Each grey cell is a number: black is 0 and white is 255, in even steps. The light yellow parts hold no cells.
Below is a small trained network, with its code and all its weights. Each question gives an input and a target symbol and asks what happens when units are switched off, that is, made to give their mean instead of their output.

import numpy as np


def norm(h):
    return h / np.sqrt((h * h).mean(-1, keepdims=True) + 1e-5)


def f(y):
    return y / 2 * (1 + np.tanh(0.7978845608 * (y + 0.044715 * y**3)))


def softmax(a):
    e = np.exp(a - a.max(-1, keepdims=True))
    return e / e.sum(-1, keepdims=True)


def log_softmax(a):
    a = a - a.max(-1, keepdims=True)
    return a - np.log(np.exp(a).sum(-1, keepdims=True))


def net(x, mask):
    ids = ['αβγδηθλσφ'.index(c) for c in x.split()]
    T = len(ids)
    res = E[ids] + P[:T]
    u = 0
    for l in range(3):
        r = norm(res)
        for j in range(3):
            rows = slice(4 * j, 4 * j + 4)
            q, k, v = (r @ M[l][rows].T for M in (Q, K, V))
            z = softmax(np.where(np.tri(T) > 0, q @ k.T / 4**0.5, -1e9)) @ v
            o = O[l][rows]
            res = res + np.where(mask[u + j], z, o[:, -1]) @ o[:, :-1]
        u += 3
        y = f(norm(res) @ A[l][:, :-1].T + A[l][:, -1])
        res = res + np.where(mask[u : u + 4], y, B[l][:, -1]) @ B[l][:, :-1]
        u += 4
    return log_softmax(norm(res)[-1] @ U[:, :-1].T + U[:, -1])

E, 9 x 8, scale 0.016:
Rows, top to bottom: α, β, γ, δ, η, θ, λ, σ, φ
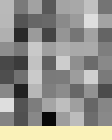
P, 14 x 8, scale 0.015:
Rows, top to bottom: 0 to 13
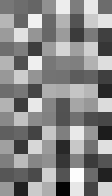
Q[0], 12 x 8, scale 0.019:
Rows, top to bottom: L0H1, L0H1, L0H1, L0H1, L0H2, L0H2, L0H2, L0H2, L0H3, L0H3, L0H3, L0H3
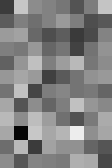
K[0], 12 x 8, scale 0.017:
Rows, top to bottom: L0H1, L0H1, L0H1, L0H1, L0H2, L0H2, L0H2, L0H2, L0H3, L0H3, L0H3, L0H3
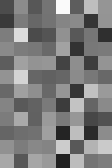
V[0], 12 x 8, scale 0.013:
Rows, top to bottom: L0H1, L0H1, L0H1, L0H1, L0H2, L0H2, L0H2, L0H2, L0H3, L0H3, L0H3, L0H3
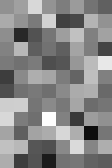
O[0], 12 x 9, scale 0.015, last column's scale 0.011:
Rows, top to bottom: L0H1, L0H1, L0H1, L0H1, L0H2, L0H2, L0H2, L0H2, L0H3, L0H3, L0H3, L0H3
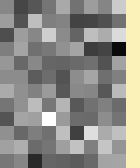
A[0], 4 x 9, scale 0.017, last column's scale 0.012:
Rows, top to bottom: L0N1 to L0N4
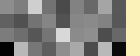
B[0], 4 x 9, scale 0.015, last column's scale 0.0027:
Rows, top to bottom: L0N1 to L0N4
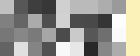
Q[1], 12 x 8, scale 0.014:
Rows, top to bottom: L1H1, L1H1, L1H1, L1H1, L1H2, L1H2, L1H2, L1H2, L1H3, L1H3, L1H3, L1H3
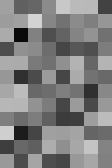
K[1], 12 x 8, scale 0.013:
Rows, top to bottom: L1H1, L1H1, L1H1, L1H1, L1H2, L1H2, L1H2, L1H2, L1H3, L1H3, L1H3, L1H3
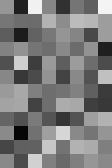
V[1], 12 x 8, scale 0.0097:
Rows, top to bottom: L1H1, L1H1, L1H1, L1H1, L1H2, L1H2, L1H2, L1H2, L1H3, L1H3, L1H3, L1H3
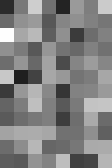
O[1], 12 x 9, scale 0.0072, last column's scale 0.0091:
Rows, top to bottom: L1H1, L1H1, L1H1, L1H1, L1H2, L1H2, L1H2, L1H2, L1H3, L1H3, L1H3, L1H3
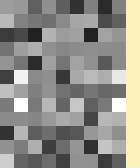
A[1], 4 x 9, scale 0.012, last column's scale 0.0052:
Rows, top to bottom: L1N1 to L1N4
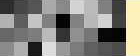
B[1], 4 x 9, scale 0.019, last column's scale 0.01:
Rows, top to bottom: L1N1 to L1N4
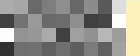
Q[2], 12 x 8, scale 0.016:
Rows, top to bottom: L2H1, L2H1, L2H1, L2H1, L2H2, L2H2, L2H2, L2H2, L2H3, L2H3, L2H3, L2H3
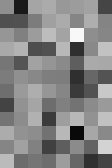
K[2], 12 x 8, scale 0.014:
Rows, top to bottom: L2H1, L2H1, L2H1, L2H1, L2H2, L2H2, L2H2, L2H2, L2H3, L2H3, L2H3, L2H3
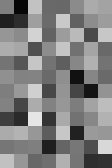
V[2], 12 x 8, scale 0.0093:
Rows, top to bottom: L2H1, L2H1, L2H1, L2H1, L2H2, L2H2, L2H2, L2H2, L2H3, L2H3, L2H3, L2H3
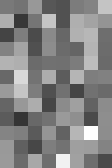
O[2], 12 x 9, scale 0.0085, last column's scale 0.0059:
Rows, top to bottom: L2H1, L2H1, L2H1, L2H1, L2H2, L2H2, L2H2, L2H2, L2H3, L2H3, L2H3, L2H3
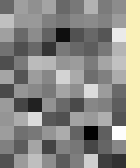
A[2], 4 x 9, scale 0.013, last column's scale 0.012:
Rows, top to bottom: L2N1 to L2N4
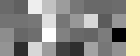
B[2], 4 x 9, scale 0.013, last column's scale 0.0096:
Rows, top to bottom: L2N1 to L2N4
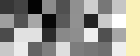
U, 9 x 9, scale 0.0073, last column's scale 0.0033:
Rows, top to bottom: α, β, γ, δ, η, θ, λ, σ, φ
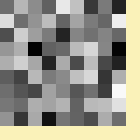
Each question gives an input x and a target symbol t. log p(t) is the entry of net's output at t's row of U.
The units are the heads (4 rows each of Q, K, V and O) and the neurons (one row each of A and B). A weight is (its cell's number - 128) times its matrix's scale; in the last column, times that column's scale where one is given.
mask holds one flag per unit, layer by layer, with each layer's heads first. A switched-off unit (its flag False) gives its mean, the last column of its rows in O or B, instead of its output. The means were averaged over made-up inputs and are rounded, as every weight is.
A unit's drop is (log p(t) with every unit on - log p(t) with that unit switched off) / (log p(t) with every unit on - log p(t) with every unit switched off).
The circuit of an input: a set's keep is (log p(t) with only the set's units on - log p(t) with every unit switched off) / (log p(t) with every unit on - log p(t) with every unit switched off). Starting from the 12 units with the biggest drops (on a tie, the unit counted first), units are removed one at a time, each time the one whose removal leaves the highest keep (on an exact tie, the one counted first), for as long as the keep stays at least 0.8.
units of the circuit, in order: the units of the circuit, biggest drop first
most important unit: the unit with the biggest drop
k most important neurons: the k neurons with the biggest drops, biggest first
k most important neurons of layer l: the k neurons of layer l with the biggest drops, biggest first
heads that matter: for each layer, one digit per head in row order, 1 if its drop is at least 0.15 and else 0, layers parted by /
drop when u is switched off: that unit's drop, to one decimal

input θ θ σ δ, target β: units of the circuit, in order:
[L0H3 L1N3]
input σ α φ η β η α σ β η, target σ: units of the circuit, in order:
[L0H3]
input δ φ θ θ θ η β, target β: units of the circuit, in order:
[L0H3 L1N3]
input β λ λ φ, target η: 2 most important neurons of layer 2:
[L2N3 L2N2]
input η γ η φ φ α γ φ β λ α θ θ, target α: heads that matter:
001 / 000 / 001
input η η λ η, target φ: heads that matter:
101 / 000 / 010
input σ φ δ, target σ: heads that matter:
011 / 000 / 000
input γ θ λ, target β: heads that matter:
101 / 000 / 000
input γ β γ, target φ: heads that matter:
101 / 010 / 000
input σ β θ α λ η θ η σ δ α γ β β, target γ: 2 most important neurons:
[L1N2 L2N2]
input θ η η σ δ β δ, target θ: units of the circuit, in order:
[L0H3 L2N1 L2H3 L2N2]
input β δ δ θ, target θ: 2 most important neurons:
[L2N1 L2N3]
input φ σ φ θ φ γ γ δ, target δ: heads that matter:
001 / 000 / 010
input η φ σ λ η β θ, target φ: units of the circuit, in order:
[L2N2]
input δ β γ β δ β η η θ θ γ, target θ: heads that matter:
001 / 000 / 000
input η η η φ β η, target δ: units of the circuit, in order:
[L0H1 L1N2]
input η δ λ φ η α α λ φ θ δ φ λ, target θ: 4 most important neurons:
[L2N1 L2N3 L2N2 L1N1]
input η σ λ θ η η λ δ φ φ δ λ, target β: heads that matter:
100 / 000 / 000
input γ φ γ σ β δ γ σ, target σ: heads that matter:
001 / 000 / 000
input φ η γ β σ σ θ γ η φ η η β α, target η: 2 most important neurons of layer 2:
[L2N4 L2N2]
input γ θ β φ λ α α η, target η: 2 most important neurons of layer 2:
[L2N4 L2N2]
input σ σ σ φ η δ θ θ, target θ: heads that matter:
001 / 000 / 000
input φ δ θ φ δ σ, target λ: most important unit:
L1N4
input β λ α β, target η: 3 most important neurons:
[L2N3 L2N4 L2N2]
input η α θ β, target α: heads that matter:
001 / 000 / 011
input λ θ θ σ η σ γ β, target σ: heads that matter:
000 / 000 / 000
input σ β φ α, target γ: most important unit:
L0H1
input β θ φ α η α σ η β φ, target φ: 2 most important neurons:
[L2N2 L2N4]
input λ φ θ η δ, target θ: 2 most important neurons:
[L1N2 L2N1]
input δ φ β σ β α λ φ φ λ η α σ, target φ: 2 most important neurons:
[L2N2 L2N4]
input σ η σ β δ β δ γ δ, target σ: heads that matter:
010 / 000 / 000
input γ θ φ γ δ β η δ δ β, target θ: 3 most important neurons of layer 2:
[L2N1 L2N3 L2N2]
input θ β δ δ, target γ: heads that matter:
101 / 000 / 000
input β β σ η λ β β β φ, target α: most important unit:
L0H1
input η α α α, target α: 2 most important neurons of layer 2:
[L2N2 L2N1]
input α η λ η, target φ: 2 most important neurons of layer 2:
[L2N2 L2N4]
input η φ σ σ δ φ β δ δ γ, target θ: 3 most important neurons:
[L2N1 L2N3 L2N2]
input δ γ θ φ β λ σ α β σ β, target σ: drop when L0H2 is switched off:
0.2
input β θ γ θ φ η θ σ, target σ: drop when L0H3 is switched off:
0.2
